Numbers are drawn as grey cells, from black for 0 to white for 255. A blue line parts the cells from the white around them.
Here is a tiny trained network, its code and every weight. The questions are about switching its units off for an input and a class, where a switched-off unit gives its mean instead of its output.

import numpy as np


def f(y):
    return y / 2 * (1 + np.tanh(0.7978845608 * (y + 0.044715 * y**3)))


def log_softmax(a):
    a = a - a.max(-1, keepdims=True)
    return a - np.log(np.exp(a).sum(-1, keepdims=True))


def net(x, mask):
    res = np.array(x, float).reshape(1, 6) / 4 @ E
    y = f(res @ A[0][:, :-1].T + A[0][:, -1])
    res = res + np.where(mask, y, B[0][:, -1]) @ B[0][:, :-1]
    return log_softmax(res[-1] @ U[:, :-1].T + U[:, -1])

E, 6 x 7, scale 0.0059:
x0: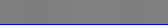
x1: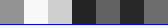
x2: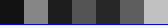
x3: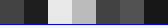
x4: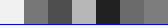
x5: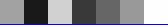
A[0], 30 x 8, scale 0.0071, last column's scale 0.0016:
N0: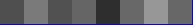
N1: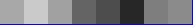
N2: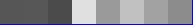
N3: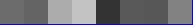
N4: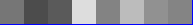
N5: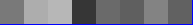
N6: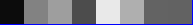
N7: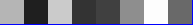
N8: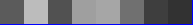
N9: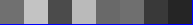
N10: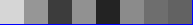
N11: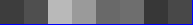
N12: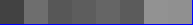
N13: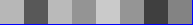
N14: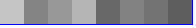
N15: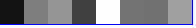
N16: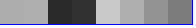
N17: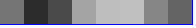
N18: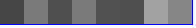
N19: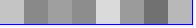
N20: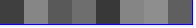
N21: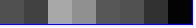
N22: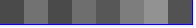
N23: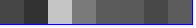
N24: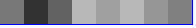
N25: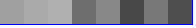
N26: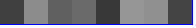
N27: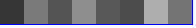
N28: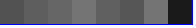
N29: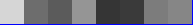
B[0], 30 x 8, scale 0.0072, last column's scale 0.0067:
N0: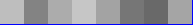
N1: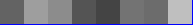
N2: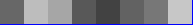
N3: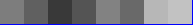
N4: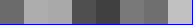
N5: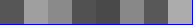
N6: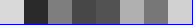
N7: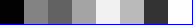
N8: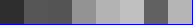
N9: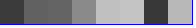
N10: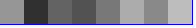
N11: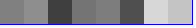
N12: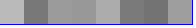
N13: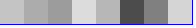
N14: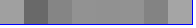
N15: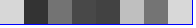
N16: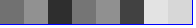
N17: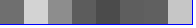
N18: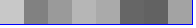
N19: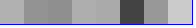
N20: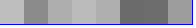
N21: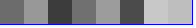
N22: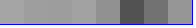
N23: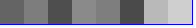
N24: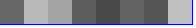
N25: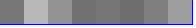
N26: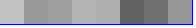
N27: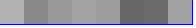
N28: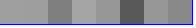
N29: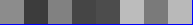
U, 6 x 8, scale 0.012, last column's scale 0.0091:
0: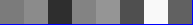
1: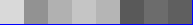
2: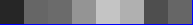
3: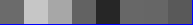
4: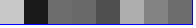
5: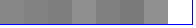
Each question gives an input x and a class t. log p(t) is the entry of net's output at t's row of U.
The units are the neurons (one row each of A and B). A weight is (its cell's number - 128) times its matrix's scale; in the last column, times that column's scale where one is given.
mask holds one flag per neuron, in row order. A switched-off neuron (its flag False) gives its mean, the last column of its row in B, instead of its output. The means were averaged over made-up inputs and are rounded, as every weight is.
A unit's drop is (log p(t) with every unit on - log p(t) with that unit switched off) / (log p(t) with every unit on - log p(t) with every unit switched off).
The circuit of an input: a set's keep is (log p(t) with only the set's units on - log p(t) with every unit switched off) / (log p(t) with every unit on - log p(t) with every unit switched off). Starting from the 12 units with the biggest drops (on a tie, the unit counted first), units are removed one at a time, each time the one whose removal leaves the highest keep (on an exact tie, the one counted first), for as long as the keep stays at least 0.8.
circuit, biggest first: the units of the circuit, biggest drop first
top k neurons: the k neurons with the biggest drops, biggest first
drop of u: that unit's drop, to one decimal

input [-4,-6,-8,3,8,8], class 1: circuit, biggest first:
N13
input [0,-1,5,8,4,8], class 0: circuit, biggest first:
N23, N21
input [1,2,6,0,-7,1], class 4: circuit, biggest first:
N15, N6
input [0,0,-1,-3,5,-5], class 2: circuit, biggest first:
N9, N8
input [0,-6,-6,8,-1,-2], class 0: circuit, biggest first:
N11, N21
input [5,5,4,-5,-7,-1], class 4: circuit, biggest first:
N15, N6
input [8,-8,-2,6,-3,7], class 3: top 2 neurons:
N24, N17
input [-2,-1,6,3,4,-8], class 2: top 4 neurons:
N9, N8, N13, N19
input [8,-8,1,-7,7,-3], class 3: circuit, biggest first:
N2, N4, N17
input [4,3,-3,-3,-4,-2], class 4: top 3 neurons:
N15, N7, N6
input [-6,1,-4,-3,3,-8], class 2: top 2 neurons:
N9, N8
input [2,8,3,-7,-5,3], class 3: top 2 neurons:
N5, N1
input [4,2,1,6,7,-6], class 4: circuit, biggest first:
N29, N10
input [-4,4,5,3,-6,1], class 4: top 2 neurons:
N15, N6
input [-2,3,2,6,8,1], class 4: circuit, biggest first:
N29
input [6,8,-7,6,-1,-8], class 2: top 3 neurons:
N9, N8, N16
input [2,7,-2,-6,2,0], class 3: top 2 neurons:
N1, N5
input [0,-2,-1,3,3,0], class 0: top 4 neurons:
N15, N6, N3, N7
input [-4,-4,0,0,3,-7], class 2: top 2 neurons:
N9, N8
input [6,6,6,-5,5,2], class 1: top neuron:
N0
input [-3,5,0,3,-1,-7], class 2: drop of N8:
0.2
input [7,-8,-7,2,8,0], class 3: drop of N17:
0.2
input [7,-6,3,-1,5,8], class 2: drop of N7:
1.0
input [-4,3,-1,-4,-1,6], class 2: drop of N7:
0.6
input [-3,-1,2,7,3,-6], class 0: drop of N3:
0.2
